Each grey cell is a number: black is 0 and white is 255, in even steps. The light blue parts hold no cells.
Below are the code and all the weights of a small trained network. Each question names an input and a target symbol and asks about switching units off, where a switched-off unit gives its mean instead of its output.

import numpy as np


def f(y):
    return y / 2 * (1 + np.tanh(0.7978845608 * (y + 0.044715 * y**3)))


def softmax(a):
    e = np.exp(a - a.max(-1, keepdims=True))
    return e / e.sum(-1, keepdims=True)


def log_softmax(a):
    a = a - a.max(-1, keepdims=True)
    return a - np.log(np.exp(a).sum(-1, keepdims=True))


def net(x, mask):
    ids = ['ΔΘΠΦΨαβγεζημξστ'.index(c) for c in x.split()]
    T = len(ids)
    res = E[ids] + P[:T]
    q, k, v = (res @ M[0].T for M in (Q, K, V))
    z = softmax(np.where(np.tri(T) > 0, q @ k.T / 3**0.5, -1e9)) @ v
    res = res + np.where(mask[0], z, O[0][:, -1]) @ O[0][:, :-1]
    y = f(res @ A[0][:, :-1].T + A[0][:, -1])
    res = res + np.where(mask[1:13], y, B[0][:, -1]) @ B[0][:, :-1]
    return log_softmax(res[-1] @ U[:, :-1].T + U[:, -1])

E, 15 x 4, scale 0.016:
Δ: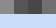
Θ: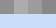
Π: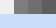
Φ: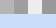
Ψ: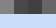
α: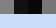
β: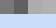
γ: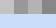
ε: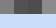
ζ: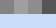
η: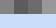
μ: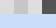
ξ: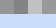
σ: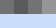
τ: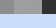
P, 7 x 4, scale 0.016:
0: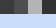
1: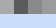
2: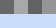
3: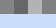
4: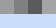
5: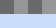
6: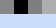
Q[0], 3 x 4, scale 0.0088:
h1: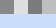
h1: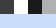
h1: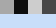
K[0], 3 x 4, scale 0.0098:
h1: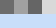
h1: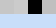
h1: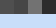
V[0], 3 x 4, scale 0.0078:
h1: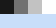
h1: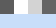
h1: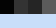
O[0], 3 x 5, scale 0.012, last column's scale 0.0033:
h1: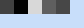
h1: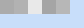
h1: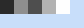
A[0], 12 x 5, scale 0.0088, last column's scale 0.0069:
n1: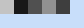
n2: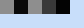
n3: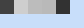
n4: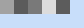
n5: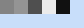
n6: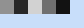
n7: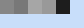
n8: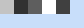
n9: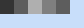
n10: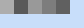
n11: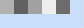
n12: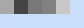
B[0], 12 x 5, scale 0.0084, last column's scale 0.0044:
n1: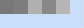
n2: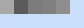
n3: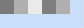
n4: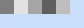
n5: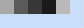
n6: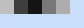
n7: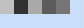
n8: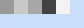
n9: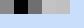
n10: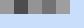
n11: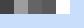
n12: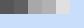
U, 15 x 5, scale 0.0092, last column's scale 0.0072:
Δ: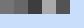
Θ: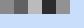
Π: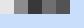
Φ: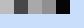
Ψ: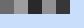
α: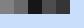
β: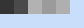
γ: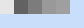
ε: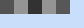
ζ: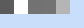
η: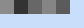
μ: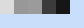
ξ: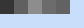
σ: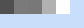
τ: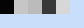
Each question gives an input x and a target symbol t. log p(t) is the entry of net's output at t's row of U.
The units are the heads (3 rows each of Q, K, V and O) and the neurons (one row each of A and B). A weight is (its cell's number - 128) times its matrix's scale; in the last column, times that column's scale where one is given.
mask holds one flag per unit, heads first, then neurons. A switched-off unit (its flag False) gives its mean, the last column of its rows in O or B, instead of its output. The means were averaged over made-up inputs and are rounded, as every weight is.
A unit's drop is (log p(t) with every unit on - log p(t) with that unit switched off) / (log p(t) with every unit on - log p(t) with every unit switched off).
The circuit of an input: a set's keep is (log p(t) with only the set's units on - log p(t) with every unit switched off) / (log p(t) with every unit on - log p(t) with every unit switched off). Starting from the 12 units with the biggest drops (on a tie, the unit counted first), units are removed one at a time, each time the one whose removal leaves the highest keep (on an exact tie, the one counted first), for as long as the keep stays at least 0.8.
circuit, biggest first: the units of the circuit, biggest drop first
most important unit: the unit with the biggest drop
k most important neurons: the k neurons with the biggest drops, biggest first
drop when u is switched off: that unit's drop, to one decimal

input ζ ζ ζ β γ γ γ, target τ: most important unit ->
n11
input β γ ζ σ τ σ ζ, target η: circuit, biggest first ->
[h1, n6, n9]
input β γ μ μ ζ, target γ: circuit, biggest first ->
[h1, n8]
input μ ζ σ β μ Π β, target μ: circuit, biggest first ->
[h1, n8]
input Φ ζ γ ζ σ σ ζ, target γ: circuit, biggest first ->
[h1, n6]
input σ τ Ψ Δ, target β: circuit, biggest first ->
[h1, n9]
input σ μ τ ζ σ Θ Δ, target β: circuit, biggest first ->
[h1, n1]
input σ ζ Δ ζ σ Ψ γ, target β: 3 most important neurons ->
[n9, n12, n1]
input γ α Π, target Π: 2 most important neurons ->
[n11, n5]
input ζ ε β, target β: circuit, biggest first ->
[h1, n9]
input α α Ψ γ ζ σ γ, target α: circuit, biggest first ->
[h1, n5]
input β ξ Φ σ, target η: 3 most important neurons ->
[n6, n9, n2]
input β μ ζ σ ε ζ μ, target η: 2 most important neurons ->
[n6, n9]
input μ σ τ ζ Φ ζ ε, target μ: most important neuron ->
[n8]
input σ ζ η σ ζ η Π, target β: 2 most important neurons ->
[n12, n1]
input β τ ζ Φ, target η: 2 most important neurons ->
[n6, n9]
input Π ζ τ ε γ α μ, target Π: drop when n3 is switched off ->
0.1
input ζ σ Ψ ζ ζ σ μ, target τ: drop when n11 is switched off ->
0.3
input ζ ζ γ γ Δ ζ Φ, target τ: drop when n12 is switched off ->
0.0
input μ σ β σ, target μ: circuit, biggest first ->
[h1]
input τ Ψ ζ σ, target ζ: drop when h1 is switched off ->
0.9
